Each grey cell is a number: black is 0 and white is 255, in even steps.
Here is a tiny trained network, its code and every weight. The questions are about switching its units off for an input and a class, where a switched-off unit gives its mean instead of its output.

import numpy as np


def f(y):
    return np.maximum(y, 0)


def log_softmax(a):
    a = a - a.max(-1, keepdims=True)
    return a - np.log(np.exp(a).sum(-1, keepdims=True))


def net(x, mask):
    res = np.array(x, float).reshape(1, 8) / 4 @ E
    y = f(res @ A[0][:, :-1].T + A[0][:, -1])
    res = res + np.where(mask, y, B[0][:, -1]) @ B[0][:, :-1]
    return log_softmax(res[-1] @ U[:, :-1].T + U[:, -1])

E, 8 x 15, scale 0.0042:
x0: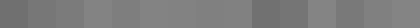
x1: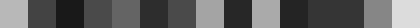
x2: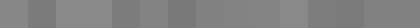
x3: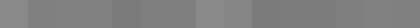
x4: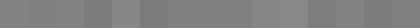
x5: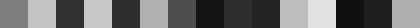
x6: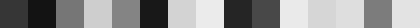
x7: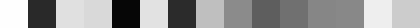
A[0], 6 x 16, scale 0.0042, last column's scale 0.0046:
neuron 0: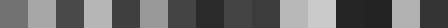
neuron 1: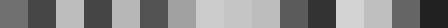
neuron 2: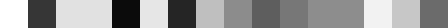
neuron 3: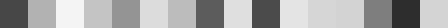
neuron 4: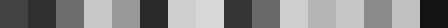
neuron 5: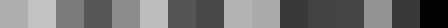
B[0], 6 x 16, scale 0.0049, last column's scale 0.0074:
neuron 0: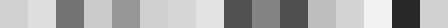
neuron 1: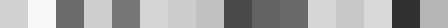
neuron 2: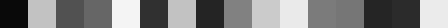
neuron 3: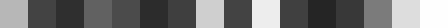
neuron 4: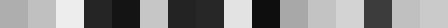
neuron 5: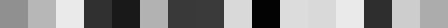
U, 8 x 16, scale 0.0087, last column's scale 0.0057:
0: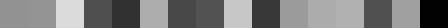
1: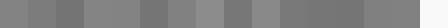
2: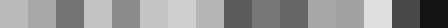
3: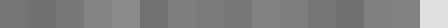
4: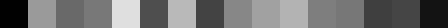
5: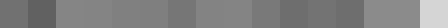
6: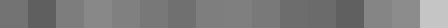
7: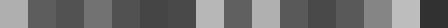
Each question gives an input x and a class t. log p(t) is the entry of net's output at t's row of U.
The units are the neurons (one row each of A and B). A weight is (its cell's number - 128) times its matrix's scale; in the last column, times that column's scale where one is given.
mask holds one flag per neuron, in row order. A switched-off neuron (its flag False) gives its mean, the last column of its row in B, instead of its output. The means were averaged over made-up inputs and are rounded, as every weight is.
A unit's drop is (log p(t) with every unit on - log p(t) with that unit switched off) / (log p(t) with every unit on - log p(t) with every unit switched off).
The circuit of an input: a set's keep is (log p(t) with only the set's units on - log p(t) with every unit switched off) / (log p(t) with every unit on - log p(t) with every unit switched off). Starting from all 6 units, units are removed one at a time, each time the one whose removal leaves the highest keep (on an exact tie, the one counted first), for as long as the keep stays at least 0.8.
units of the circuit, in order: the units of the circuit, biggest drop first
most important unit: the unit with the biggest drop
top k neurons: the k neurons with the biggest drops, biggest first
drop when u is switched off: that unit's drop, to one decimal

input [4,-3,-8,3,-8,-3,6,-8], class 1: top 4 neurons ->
neuron 2; neuron 3; neuron 5; neuron 4
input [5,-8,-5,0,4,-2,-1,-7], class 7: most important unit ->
neuron 3
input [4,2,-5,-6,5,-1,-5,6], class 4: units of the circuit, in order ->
neuron 2; neuron 3
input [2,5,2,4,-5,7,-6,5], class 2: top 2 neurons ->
neuron 0; neuron 4
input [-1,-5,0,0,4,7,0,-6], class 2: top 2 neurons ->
neuron 0; neuron 2
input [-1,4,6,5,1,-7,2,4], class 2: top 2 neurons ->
neuron 1; neuron 3
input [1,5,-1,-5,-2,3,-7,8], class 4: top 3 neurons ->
neuron 2; neuron 4; neuron 3
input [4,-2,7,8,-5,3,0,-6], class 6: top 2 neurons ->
neuron 2; neuron 1
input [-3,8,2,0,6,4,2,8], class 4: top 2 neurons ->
neuron 2; neuron 3
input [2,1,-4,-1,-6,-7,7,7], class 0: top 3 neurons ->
neuron 4; neuron 0; neuron 3
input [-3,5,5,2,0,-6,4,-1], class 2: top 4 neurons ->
neuron 1; neuron 3; neuron 2; neuron 5
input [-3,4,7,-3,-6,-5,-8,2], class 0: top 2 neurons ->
neuron 5; neuron 3
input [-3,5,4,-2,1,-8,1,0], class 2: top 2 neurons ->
neuron 1; neuron 3
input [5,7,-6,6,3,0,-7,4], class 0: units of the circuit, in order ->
neuron 5
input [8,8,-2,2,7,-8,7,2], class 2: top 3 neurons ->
neuron 1; neuron 3; neuron 5
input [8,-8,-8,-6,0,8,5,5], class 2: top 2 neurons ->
neuron 0; neuron 5
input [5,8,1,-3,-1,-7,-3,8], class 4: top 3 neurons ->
neuron 2; neuron 3; neuron 0
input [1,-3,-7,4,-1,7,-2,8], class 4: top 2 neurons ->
neuron 2; neuron 1
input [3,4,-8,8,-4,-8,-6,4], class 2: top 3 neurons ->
neuron 1; neuron 4; neuron 3
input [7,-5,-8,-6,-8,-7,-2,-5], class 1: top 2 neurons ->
neuron 0; neuron 3
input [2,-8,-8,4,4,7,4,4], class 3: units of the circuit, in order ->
neuron 3
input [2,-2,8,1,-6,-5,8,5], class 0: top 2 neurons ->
neuron 4; neuron 0
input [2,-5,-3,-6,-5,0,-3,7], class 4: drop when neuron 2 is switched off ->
0.9
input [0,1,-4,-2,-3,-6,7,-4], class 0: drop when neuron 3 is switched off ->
0.1
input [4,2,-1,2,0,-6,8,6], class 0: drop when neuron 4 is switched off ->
1.3
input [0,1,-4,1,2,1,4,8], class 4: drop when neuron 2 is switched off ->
0.8
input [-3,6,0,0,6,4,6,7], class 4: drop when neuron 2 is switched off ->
0.9
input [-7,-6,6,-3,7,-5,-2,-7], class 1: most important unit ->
neuron 2
